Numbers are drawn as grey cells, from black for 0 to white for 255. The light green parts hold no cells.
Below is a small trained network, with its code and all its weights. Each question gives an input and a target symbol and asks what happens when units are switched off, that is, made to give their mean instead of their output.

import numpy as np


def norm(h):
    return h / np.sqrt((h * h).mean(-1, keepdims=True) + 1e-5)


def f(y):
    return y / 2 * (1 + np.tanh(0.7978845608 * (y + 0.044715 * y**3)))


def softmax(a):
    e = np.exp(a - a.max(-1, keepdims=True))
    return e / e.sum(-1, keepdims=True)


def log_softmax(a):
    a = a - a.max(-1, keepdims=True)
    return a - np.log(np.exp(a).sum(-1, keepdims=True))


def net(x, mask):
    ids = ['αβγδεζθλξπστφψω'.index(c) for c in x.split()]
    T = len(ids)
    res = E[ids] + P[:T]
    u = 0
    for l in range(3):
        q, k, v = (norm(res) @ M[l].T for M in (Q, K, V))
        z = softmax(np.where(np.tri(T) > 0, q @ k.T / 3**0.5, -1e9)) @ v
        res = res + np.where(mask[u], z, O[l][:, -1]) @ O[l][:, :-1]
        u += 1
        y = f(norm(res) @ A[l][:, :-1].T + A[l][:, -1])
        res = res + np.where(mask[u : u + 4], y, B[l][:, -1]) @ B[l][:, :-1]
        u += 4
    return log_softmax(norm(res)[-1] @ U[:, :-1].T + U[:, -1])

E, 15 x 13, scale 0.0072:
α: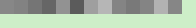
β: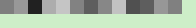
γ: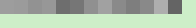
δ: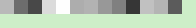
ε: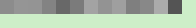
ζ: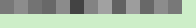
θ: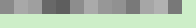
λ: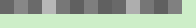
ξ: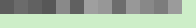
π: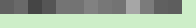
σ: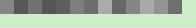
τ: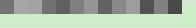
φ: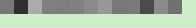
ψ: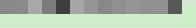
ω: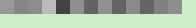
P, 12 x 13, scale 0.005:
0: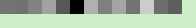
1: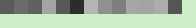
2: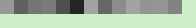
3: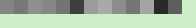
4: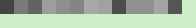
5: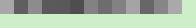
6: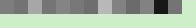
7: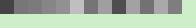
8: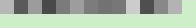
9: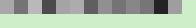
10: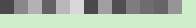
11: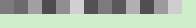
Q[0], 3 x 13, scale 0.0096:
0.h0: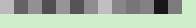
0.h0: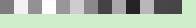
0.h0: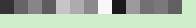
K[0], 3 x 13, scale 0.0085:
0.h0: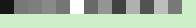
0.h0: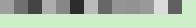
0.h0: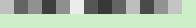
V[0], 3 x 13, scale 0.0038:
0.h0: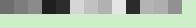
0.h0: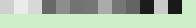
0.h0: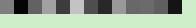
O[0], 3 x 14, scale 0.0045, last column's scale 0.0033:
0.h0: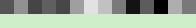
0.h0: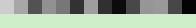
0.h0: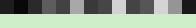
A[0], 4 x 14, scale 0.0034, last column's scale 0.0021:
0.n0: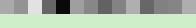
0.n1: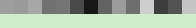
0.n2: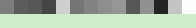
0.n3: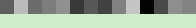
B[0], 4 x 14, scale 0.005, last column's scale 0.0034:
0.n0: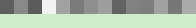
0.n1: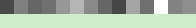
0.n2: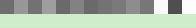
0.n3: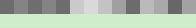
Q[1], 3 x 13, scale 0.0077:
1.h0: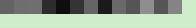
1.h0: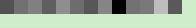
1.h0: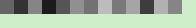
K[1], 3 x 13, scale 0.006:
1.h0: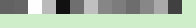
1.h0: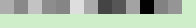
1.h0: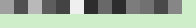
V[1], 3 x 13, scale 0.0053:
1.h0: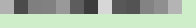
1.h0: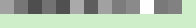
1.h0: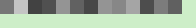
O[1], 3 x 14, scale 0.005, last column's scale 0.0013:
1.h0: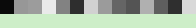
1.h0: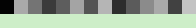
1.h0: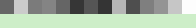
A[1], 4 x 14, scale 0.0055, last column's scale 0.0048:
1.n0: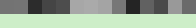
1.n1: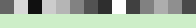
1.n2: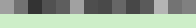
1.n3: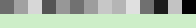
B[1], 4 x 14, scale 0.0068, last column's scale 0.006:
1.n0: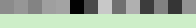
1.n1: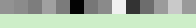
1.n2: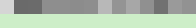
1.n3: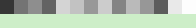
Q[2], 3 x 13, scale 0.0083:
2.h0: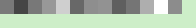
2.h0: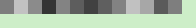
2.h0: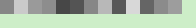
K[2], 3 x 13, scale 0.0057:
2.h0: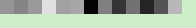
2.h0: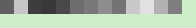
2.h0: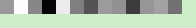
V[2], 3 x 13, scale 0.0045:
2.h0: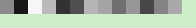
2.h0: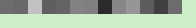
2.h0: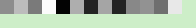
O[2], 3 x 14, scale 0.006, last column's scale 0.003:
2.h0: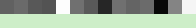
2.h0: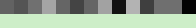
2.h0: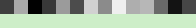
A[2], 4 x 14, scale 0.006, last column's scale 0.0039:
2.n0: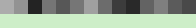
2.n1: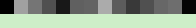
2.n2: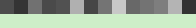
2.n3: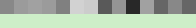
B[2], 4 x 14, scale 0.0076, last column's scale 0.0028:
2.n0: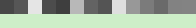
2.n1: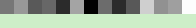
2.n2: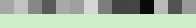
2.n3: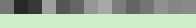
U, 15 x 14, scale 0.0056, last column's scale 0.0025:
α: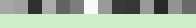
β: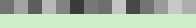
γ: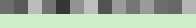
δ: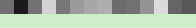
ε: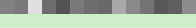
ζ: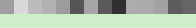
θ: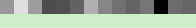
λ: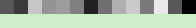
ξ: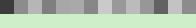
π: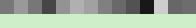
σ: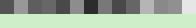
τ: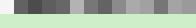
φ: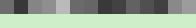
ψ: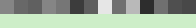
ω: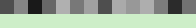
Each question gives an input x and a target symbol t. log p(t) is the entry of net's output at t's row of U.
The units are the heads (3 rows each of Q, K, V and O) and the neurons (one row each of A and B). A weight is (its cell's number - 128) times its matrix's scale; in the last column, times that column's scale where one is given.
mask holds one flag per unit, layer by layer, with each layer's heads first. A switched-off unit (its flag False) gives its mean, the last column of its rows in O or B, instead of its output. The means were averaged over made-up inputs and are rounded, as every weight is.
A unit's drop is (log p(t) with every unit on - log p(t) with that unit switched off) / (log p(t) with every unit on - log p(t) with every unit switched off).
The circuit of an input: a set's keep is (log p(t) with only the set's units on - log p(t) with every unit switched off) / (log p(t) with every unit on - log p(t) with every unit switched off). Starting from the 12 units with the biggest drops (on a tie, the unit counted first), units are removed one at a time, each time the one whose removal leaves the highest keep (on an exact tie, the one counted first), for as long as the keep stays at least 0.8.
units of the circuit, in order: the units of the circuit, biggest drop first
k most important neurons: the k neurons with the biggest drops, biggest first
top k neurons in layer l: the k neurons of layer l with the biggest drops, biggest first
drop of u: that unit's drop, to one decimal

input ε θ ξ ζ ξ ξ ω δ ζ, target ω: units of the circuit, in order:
(2.h0, 0.h0, 1.h0)
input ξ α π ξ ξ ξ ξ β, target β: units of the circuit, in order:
(1.n1)
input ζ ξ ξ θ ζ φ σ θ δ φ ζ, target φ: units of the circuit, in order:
(1.h0, 0.h0, 2.h0)
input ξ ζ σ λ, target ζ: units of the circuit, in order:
(0.h0, 1.n3)
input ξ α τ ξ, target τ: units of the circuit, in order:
(1.h0, 0.h0)
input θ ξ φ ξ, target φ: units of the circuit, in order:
(2.h0, 0.h0, 1.h0)
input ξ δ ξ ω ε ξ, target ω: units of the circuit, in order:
(2.h0, 0.h0)
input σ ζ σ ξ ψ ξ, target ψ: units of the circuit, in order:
(0.h0, 1.n0)
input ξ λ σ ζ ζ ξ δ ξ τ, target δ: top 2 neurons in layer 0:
(0.n3, 0.n0)
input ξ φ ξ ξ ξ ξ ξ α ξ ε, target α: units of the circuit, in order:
(0.h0, 2.n3)
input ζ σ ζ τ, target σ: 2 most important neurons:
(2.n1, 1.n3)
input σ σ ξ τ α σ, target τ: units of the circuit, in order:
(0.h0, 1.h0)
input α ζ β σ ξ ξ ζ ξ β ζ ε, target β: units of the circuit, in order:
(1.h0, 1.n1)
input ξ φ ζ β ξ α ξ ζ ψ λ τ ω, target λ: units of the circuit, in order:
(0.h0)
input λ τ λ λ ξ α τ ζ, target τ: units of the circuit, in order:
(0.h0, 1.h0, 1.n2)
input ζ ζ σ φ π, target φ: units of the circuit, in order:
(0.h0, 2.h0, 1.h0)
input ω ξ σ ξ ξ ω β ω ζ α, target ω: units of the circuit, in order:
(2.h0, 0.h0)
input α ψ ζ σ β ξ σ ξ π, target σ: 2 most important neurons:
(2.n1, 1.n3)
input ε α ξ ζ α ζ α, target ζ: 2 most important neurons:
(1.n3, 0.n1)
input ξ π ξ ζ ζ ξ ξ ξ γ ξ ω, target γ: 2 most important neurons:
(1.n3, 2.n0)
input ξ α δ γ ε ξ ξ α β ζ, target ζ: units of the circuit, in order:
(0.h0)
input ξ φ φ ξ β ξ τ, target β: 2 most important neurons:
(0.n0, 1.n1)
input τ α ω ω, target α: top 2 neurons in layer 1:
(1.n2, 1.n0)
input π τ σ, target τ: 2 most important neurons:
(1.n2, 1.n3)
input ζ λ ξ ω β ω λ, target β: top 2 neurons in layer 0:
(0.n3, 0.n0)
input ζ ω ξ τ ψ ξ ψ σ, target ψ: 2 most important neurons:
(1.n0, 1.n2)
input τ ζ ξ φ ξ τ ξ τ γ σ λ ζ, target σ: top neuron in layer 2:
(2.n1)
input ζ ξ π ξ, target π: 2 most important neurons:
(2.n2, 0.n2)
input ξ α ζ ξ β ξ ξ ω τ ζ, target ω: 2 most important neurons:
(0.n3, 0.n0)
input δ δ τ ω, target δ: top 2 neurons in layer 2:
(2.n3, 2.n1)
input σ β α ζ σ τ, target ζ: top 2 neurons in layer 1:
(1.n3, 1.n1)
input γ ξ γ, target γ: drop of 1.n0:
0.1
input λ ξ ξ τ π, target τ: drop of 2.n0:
0.0
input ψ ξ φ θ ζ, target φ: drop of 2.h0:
0.5
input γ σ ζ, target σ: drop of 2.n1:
0.4
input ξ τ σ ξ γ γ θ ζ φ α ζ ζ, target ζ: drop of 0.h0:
1.1
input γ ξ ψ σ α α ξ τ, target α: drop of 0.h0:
0.3
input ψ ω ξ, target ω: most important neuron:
(1.n3)
